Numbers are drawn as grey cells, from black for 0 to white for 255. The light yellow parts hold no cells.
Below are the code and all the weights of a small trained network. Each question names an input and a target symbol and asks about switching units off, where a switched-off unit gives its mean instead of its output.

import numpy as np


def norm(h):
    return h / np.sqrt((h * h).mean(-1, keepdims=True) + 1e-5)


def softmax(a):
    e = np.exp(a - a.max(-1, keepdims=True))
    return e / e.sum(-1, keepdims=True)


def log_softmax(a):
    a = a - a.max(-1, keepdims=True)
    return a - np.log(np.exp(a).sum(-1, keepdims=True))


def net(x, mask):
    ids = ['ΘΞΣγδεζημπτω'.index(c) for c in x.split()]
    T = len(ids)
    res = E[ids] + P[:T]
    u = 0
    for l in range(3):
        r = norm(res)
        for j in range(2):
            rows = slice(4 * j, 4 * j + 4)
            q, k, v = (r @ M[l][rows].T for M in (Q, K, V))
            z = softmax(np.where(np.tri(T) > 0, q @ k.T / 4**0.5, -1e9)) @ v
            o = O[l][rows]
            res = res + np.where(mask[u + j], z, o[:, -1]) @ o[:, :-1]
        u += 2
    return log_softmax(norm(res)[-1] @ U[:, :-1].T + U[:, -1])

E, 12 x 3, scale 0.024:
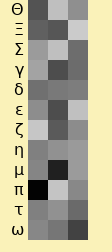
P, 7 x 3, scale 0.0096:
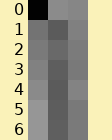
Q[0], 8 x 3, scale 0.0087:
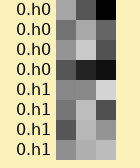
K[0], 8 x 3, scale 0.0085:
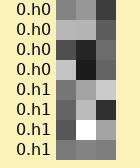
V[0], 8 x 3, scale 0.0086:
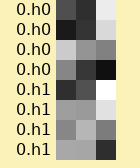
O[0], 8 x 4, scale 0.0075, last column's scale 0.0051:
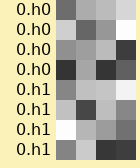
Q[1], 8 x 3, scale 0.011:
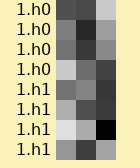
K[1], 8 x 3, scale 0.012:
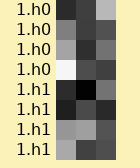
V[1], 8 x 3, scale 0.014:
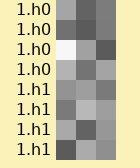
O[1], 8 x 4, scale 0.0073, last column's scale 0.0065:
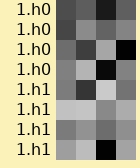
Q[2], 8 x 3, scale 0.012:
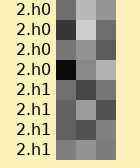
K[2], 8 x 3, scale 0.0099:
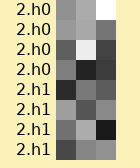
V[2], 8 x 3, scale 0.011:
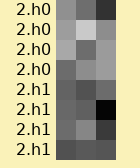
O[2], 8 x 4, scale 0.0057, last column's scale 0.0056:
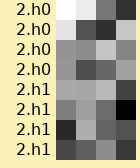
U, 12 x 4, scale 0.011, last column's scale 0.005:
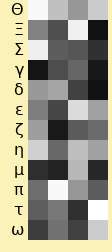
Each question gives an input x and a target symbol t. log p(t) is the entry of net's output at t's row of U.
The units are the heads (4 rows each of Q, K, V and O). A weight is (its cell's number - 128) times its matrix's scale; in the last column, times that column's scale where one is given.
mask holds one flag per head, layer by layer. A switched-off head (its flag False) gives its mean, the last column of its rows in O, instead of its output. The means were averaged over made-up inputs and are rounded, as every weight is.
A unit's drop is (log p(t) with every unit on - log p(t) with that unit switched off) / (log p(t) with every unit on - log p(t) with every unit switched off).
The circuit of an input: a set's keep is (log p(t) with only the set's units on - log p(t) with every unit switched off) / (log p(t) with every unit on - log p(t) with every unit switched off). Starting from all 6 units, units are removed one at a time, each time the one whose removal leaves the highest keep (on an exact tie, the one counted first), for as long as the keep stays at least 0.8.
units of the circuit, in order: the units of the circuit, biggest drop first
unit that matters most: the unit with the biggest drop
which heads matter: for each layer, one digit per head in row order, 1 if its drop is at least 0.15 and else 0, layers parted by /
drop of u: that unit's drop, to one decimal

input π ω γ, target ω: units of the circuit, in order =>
0.h0; 2.h1
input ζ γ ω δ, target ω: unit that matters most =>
0.h1
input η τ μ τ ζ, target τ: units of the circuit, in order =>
0.h0; 1.h0; 2.h1
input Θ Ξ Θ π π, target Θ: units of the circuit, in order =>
1.h1; 1.h0; 0.h0; 0.h1
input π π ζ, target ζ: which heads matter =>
00 / 10 / 00
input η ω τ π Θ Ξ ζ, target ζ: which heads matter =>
10 / 10 / 00
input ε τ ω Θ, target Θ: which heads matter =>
00 / 01 / 00
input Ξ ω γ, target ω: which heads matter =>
10 / 00 / 00
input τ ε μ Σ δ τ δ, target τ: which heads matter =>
00 / 00 / 00
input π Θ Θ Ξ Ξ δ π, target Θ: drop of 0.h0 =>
0.2
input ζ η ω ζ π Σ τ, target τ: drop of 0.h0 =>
0.3
